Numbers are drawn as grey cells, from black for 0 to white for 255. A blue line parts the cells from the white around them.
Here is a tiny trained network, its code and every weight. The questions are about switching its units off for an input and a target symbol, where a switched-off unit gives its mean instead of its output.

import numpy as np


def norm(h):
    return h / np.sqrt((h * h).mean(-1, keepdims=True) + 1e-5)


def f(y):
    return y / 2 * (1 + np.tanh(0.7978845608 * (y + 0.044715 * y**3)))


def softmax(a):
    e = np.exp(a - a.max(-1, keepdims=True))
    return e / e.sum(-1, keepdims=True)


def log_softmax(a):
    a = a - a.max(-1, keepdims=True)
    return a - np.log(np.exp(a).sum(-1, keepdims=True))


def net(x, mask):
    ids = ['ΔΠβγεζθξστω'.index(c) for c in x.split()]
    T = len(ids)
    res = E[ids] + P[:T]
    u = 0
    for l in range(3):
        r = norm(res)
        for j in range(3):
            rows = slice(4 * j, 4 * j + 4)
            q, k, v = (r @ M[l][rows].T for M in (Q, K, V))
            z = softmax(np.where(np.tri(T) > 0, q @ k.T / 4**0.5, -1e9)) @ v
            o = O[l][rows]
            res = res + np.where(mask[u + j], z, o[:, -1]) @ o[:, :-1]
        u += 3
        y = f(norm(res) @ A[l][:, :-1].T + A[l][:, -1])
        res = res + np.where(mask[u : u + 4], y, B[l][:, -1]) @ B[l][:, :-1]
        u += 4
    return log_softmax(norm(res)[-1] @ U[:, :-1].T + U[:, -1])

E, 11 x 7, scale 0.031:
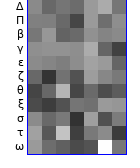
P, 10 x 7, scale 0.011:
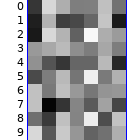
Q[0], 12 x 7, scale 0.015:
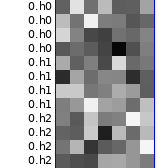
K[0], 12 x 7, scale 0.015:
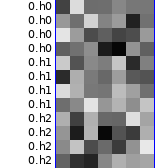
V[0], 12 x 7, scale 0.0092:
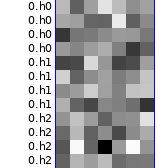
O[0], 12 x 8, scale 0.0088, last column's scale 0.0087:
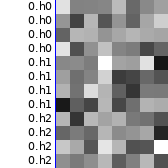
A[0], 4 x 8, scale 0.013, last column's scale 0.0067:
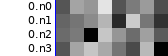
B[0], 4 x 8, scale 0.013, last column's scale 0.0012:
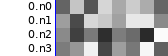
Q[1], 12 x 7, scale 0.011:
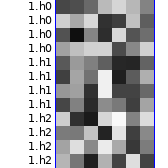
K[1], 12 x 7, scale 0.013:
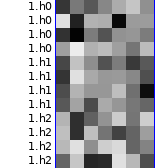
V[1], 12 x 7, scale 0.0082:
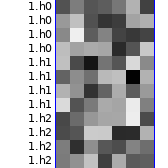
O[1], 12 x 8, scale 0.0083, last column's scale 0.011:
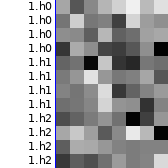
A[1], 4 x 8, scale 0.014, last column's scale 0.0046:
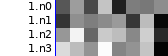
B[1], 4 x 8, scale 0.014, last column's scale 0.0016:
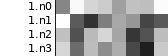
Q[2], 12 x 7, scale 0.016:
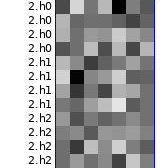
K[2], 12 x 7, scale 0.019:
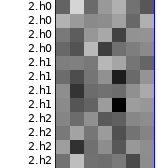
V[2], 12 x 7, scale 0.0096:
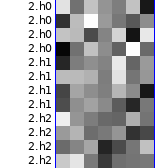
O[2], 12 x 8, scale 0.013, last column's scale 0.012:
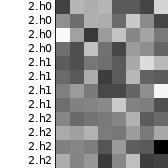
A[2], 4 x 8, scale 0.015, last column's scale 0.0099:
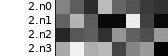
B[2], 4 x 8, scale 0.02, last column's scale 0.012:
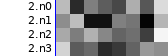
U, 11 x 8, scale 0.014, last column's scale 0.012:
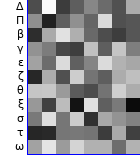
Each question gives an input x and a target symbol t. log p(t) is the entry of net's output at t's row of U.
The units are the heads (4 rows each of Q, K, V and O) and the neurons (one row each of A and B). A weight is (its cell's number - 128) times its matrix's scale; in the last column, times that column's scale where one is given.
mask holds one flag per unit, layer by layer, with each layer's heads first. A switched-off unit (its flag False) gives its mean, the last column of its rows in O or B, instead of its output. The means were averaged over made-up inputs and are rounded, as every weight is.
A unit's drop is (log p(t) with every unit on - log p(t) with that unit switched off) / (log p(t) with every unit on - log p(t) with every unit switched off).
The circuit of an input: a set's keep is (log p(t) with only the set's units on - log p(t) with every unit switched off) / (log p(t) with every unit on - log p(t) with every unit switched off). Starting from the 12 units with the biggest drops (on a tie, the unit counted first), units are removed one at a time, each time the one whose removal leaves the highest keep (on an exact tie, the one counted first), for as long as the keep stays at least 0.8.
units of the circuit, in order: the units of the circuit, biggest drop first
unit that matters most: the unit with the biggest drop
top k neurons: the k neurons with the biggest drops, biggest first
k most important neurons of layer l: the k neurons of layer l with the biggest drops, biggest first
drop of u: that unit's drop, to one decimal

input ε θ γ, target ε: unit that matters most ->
2.h0
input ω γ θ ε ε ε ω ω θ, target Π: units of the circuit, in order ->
1.h1, 2.n0
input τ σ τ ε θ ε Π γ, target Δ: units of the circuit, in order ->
0.h2, 2.n1
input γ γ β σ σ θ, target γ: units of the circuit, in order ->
0.h1, 2.h0
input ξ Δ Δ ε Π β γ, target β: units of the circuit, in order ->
0.h2, 2.h0
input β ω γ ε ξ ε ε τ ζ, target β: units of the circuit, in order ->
2.h0, 2.n2
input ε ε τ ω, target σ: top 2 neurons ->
1.n0, 0.n1
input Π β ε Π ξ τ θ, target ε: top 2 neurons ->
0.n3, 0.n1
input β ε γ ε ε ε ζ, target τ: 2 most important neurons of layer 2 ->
2.n0, 2.n1
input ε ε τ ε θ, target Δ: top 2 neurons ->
2.n1, 2.n0
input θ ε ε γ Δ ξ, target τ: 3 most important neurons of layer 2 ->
2.n0, 2.n1, 2.n2
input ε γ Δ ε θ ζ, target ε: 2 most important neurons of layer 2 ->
2.n1, 2.n2
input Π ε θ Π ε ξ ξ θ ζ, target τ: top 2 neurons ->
0.n2, 2.n0
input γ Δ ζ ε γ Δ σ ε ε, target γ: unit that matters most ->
2.h0
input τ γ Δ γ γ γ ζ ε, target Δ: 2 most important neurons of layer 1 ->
1.n0, 1.n2
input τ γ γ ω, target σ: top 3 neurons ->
0.n1, 1.n0, 2.n0
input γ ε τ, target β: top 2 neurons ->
2.n0, 2.n1
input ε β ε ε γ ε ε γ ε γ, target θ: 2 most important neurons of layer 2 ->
2.n3, 2.n1
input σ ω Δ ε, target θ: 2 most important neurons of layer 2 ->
2.n3, 2.n1
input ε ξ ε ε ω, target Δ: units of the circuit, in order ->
2.n1
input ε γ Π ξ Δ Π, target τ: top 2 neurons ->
0.n1, 0.n2
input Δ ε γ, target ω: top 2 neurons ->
2.n0, 0.n2
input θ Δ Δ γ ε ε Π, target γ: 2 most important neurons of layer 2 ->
2.n2, 2.n1
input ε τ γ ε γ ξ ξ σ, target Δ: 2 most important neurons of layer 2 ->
2.n1, 2.n0
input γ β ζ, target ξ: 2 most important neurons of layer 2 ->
2.n2, 2.n0
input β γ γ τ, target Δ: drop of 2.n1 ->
0.4
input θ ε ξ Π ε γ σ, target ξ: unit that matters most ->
0.h2
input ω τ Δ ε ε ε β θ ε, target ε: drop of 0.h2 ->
0.7
